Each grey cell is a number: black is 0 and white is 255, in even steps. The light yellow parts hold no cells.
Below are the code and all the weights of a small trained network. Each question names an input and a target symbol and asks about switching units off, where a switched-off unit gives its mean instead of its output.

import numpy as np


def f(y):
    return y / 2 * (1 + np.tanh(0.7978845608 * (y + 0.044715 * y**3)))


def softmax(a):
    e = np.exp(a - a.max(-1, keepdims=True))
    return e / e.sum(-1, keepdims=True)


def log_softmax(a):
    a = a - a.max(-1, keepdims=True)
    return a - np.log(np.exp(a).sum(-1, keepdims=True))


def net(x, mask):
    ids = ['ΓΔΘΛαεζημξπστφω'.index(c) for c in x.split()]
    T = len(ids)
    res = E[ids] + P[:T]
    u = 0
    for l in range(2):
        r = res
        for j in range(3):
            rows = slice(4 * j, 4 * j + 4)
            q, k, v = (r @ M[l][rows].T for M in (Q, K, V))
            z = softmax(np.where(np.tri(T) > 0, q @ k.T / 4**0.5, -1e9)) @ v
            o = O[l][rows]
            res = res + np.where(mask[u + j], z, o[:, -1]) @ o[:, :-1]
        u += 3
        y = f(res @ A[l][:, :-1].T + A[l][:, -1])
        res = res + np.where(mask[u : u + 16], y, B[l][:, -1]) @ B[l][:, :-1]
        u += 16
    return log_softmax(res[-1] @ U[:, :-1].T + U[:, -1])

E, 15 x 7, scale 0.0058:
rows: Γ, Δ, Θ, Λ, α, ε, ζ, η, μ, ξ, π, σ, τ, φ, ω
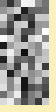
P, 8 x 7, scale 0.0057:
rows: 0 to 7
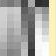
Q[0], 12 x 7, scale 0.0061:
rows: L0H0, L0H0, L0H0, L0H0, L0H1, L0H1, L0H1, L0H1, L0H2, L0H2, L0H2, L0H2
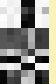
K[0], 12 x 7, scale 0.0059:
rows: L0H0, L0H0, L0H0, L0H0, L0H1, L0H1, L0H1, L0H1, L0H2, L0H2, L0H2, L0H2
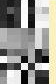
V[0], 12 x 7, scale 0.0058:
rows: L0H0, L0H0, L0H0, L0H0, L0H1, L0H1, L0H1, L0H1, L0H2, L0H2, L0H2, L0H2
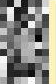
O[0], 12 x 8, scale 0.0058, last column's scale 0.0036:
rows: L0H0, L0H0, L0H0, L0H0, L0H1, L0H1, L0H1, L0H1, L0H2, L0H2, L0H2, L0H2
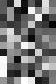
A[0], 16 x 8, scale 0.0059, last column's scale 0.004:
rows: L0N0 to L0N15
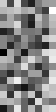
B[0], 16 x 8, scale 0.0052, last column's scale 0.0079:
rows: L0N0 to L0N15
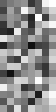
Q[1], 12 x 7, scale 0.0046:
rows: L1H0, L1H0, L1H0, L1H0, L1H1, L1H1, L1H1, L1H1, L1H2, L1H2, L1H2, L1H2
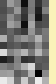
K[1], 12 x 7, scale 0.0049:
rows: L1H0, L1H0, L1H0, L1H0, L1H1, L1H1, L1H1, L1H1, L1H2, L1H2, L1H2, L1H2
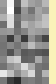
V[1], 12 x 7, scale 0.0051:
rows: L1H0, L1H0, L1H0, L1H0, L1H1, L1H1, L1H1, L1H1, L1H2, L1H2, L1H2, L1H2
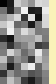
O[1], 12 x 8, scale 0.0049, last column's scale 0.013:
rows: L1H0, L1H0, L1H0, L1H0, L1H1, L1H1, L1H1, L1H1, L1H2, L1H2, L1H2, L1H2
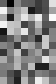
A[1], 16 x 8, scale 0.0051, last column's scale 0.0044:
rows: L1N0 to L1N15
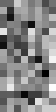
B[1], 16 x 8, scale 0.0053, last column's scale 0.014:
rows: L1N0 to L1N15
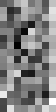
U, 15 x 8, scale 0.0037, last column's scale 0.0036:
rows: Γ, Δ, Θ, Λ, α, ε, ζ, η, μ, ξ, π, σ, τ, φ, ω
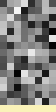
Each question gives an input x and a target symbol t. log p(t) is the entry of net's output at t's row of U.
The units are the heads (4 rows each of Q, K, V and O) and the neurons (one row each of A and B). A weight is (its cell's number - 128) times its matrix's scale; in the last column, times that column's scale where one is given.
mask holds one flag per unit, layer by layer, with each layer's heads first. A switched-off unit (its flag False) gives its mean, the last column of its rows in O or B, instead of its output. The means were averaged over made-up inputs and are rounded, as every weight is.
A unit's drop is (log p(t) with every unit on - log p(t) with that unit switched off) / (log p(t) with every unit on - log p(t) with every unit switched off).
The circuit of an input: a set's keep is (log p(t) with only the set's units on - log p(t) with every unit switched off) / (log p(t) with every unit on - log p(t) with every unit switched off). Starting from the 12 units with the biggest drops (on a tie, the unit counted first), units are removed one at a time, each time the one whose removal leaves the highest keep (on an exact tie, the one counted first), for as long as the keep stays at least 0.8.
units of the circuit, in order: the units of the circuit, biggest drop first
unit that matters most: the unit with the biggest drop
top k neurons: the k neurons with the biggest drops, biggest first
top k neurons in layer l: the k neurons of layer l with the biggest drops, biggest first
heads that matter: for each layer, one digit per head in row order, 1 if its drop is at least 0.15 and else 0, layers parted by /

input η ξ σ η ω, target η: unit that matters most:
L1H0
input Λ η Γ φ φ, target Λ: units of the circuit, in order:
(L1H0 L0H0)
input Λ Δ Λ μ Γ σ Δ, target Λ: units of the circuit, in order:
(L1H0 L0H0 L0N0 L1H1)
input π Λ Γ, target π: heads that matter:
100 / 110
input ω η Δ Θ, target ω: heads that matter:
010 / 110
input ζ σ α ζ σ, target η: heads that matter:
101 / 100
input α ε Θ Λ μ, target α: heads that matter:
100 / 100
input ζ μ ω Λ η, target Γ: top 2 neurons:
(L0N3 L1N4)
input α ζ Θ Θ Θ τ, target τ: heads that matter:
001 / 001
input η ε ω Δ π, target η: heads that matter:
100 / 110
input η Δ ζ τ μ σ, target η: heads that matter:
110 / 100
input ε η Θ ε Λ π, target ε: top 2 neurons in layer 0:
(L0N8 L0N9)
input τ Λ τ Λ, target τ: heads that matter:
011 / 111
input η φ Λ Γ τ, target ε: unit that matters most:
L1H2
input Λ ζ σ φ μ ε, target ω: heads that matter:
001 / 000
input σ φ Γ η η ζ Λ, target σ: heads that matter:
111 / 010
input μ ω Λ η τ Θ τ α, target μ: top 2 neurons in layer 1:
(L1N6 L1N5)
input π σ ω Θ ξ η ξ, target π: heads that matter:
000 / 000
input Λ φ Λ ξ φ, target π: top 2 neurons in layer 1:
(L1N11 L1N10)
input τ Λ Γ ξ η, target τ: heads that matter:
111 / 011
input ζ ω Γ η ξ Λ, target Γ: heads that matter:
100 / 010
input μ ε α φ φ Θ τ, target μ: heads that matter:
111 / 100
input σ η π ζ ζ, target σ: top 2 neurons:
(L0N10 L0N6)
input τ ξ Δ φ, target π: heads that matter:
100 / 000
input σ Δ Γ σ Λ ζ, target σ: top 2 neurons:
(L0N6 L0N10)
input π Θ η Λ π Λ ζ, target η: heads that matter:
001 / 000
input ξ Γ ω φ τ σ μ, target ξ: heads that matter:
110 / 110
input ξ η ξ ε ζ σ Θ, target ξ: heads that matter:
100 / 100
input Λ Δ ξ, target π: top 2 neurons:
(L1N11 L0N13)
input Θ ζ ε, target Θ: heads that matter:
001 / 100
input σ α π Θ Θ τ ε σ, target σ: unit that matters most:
L0H1
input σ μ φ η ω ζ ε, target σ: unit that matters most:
L0H0
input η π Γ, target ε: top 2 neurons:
(L1N10 L0N9)
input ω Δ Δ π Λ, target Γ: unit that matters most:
L0H0
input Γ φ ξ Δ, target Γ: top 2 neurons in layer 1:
(L1N1 L1N4)
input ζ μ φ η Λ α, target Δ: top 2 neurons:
(L0N12 L0N1)
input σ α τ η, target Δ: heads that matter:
101 / 000
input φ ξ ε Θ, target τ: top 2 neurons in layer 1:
(L1N13 L1N6)
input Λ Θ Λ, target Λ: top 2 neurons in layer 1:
(L1N15 L1N3)
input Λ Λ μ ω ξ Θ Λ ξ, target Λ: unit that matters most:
L1H0
